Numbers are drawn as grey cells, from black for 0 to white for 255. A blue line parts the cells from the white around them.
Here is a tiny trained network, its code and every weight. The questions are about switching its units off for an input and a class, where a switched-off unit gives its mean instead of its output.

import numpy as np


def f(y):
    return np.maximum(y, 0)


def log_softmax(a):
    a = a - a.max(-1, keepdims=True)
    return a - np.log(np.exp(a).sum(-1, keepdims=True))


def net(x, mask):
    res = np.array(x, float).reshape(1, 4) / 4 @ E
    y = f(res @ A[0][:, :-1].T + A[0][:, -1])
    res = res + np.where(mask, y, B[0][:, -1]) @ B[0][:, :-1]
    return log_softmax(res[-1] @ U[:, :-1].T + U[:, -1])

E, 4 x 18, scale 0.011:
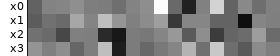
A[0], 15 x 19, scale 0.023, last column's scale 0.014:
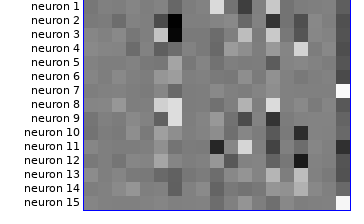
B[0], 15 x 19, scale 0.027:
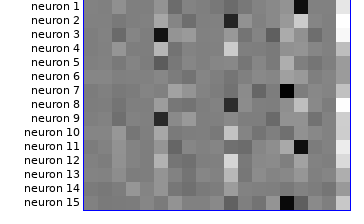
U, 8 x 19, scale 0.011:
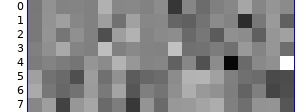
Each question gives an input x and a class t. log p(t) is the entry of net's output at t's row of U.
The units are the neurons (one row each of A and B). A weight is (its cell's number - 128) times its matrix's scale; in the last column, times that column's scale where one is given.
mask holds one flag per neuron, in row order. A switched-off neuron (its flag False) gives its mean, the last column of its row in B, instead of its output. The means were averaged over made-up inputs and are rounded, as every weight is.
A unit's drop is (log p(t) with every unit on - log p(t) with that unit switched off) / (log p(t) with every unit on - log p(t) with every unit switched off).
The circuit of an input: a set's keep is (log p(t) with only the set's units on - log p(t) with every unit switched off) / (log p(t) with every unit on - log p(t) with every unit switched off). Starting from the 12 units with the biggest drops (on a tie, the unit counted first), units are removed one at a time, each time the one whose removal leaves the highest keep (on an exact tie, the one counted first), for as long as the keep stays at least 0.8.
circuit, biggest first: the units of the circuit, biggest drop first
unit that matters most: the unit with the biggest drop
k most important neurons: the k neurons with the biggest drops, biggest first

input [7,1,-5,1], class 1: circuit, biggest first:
(neuron 1)
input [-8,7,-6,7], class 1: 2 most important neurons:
(neuron 11; neuron 2)
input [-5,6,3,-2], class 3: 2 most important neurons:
(neuron 12; neuron 10)
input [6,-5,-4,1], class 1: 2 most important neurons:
(neuron 1; neuron 2)
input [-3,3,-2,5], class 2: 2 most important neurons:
(neuron 3; neuron 1)
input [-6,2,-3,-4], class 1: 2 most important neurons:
(neuron 11; neuron 3)
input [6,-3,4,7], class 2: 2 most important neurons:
(neuron 3; neuron 11)
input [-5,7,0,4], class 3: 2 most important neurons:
(neuron 12; neuron 10)
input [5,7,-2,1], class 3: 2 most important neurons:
(neuron 12; neuron 11)
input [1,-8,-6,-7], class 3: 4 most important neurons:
(neuron 4; neuron 3; neuron 2; neuron 13)
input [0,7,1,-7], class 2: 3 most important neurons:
(neuron 9; neuron 4; neuron 5)
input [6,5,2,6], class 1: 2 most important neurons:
(neuron 1; neuron 9)
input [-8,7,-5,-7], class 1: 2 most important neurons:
(neuron 11; neuron 3)
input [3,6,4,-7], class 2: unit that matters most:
neuron 9
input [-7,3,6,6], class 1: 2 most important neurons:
(neuron 11; neuron 8)
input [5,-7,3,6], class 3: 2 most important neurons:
(neuron 4; neuron 13)
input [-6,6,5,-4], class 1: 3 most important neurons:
(neuron 11; neuron 8; neuron 4)
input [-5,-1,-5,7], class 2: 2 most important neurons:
(neuron 3; neuron 2)
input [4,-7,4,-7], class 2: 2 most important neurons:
(neuron 9; neuron 12)
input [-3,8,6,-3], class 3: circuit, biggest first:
(neuron 12)
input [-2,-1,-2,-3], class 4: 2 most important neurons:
(neuron 3; neuron 2)
